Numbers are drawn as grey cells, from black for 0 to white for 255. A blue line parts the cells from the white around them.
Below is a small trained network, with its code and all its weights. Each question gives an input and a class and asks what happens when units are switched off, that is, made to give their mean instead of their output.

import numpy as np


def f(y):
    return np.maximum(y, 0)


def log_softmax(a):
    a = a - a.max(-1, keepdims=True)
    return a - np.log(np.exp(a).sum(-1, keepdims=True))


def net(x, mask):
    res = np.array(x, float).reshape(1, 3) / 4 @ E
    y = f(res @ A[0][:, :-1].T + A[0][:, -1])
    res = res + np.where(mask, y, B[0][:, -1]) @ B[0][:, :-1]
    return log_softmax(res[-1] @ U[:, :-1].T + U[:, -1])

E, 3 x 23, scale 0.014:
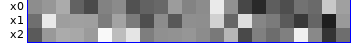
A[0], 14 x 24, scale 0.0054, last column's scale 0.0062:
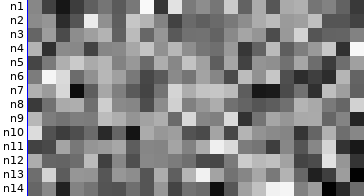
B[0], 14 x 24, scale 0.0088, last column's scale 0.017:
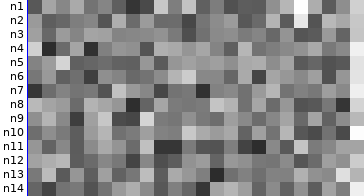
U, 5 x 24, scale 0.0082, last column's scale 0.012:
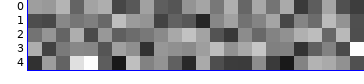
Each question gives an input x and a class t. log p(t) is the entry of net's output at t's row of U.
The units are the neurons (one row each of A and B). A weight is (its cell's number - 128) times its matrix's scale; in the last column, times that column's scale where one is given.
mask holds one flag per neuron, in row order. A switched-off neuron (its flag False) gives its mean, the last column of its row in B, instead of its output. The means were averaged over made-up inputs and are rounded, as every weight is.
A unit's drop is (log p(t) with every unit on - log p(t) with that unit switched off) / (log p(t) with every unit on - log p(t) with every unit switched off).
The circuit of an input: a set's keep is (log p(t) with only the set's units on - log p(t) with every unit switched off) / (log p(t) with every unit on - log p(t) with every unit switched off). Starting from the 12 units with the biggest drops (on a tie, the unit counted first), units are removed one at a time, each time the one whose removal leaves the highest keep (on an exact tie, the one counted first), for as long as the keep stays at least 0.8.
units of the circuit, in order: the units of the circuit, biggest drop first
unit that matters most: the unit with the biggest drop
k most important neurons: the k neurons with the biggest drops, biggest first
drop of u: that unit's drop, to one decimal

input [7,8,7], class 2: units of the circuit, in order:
[n6]
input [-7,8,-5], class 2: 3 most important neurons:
[n6, n13, n7]
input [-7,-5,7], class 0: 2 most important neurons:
[n5, n9]
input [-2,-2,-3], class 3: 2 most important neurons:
[n9, n13]
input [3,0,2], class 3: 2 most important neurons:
[n14, n2]
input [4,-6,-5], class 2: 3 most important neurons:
[n4, n1, n8]
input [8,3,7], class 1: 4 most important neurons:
[n7, n10, n11, n12]
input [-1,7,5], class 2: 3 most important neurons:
[n6, n13, n10]
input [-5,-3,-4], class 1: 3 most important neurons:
[n14, n8, n5]
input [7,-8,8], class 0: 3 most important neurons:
[n8, n9, n6]
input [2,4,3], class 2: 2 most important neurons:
[n6, n10]
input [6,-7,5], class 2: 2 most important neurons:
[n4, n1]
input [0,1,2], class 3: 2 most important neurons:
[n10, n12]
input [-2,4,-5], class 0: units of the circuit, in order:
[n4]
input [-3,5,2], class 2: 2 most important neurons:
[n13, n6]
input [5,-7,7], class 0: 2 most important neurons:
[n8, n9]
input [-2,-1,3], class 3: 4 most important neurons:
[n10, n12, n13, n11]
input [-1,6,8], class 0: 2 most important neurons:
[n8, n5]
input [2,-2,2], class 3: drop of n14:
0.1
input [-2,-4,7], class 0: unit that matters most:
n9
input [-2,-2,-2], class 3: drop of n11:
0.3
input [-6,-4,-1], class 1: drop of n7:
0.0
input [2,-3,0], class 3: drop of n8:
-0.2
